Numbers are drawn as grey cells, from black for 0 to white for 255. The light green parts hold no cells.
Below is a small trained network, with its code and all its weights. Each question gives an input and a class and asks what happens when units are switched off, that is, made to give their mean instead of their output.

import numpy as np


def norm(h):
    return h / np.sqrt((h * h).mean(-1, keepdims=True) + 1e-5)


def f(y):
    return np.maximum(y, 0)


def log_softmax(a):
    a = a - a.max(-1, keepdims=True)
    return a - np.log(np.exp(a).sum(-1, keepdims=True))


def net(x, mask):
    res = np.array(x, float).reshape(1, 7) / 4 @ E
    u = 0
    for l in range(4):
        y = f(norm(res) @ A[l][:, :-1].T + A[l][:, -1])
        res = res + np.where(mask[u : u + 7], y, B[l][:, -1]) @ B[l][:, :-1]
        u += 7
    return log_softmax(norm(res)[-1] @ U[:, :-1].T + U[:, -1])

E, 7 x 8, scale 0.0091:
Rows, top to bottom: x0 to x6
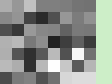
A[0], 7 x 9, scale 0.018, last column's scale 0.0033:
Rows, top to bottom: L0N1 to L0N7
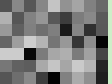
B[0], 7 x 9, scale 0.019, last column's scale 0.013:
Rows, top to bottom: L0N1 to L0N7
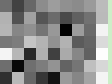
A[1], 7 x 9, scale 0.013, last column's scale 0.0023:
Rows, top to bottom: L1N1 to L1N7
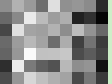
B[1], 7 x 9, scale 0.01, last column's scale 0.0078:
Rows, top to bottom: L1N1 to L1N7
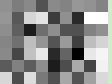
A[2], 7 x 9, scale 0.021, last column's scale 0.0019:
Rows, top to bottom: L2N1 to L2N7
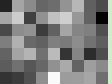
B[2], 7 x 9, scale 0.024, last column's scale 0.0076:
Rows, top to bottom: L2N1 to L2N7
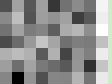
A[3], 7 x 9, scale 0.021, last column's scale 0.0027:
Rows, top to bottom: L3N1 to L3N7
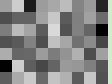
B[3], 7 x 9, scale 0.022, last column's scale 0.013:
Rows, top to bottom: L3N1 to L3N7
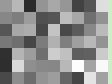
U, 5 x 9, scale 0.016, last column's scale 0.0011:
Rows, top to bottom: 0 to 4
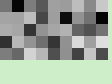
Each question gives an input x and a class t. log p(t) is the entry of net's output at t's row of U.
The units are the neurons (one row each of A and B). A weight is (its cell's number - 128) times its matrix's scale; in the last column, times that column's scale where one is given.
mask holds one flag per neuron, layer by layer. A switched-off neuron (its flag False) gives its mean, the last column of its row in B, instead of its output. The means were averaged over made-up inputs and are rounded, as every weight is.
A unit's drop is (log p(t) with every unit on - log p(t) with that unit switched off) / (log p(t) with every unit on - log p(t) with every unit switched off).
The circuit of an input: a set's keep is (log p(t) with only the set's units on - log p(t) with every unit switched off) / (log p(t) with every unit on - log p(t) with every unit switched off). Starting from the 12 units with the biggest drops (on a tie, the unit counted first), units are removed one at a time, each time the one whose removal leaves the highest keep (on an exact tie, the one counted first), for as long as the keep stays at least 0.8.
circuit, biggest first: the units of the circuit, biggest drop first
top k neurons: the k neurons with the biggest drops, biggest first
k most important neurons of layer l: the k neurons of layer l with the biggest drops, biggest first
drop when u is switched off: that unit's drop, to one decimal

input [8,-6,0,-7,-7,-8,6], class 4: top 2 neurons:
[L0N4; L1N5]
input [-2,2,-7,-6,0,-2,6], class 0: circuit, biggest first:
[L0N6; L0N1]
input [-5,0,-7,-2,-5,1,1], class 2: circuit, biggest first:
[L0N5]
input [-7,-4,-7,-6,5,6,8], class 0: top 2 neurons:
[L0N6; L2N7]
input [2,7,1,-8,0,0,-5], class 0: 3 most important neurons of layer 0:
[L0N1; L0N6; L0N7]
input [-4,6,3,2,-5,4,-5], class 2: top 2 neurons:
[L0N5; L3N1]
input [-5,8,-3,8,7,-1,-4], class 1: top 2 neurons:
[L0N3; L0N2]
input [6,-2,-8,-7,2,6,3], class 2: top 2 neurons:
[L0N5; L2N2]
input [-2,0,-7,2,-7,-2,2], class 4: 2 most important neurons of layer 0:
[L0N4; L0N5]
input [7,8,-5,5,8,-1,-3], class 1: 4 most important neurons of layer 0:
[L0N3; L0N2; L0N1; L0N7]
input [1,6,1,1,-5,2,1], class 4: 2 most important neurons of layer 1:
[L1N4; L1N2]
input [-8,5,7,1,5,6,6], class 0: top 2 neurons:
[L0N6; L2N7]
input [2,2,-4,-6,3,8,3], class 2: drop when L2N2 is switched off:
0.1
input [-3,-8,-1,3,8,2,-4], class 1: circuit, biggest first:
[L0N3]
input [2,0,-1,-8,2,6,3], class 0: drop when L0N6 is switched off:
1.1
